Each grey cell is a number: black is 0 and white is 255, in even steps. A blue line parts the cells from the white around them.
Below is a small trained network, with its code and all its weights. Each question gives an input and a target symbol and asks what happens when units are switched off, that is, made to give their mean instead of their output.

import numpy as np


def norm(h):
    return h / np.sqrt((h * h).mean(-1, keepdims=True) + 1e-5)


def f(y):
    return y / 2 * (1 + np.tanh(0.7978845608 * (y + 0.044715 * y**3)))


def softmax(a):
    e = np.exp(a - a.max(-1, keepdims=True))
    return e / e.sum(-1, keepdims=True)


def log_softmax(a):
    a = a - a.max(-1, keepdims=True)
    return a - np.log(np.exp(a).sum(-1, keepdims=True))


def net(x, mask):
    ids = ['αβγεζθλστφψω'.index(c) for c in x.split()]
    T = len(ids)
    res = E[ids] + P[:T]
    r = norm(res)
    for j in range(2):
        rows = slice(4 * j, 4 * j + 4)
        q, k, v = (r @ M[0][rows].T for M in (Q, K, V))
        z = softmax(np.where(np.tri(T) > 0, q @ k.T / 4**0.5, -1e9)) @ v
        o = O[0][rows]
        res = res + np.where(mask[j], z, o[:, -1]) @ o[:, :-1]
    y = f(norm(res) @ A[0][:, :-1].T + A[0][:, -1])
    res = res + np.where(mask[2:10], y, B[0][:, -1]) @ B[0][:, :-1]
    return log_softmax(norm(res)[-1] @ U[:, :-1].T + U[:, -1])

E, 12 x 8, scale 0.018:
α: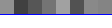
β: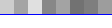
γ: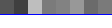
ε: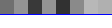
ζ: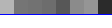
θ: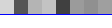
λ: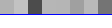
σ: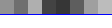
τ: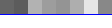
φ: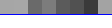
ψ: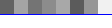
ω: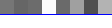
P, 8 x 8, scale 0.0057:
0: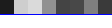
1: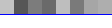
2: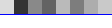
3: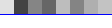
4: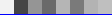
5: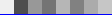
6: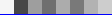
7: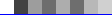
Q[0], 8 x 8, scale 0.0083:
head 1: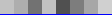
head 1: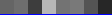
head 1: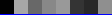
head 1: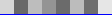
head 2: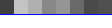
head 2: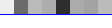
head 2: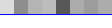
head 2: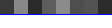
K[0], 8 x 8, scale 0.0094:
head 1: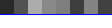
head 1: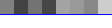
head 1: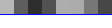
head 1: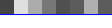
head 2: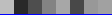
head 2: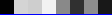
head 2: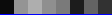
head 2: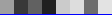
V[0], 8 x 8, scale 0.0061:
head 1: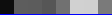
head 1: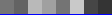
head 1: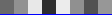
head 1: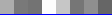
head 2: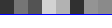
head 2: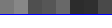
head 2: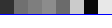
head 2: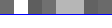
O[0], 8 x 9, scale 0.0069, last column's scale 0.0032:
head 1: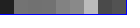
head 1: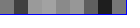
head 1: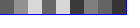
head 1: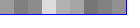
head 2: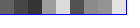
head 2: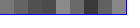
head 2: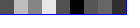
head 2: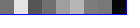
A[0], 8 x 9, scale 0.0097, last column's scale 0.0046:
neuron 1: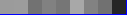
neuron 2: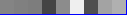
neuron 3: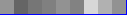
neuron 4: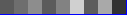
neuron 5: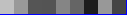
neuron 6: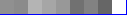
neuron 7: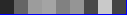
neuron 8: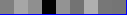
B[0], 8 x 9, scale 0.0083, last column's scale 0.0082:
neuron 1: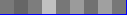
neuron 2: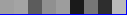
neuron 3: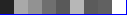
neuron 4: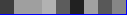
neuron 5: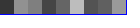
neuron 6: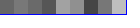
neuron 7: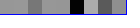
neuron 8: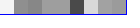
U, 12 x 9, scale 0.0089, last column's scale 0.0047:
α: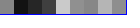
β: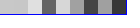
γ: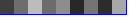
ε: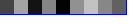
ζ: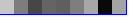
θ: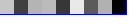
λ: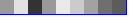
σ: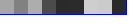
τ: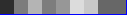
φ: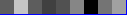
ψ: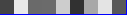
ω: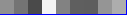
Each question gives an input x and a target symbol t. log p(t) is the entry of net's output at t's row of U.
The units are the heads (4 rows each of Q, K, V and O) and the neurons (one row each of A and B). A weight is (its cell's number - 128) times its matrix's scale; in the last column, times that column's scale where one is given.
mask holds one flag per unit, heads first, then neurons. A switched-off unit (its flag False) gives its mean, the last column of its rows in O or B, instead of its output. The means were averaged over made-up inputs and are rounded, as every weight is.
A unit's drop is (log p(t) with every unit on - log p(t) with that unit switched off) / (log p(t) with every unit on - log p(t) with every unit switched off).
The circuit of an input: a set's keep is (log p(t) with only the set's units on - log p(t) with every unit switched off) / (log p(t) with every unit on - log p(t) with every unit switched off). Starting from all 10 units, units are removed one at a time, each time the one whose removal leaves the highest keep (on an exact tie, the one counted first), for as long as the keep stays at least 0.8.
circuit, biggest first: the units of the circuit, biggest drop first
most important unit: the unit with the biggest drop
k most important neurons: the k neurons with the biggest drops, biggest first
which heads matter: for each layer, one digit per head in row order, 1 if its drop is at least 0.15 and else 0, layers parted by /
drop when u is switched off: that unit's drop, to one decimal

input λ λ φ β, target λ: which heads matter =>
01
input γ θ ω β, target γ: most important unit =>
head 1
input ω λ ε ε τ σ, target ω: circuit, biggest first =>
head 2; head 1
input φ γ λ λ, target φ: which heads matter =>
11
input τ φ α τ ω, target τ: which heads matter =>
11
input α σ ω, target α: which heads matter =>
01
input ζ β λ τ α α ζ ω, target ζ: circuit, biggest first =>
head 2; neuron 2
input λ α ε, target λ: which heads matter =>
01
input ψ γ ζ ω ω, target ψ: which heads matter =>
10
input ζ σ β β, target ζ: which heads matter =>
11
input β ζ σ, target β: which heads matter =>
10
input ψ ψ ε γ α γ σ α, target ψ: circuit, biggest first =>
head 1; head 2
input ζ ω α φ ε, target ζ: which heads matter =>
01
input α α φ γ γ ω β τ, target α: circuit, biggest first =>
head 2
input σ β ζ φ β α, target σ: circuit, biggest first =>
head 1; head 2
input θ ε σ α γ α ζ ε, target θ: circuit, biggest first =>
head 2; head 1
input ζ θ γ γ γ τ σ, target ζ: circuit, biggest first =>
head 2; neuron 2
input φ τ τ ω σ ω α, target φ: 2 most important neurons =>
neuron 5; neuron 8
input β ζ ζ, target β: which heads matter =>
10
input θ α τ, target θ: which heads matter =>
11
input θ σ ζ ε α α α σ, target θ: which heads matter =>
10
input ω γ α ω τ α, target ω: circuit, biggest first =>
head 2
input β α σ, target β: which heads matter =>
10
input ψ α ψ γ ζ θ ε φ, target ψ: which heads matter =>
11
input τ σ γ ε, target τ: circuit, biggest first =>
head 1; head 2
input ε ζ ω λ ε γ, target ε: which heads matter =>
10
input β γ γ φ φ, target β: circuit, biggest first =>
head 1
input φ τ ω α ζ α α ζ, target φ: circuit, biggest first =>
head 2; neuron 5
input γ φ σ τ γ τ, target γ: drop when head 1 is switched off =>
0.7
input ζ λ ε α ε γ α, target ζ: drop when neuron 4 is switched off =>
0.1
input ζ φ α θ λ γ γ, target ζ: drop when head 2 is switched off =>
0.6
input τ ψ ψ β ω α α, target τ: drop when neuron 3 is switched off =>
0.4
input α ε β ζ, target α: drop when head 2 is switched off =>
0.7
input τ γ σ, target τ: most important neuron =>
neuron 3
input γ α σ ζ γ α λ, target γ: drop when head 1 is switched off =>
0.9
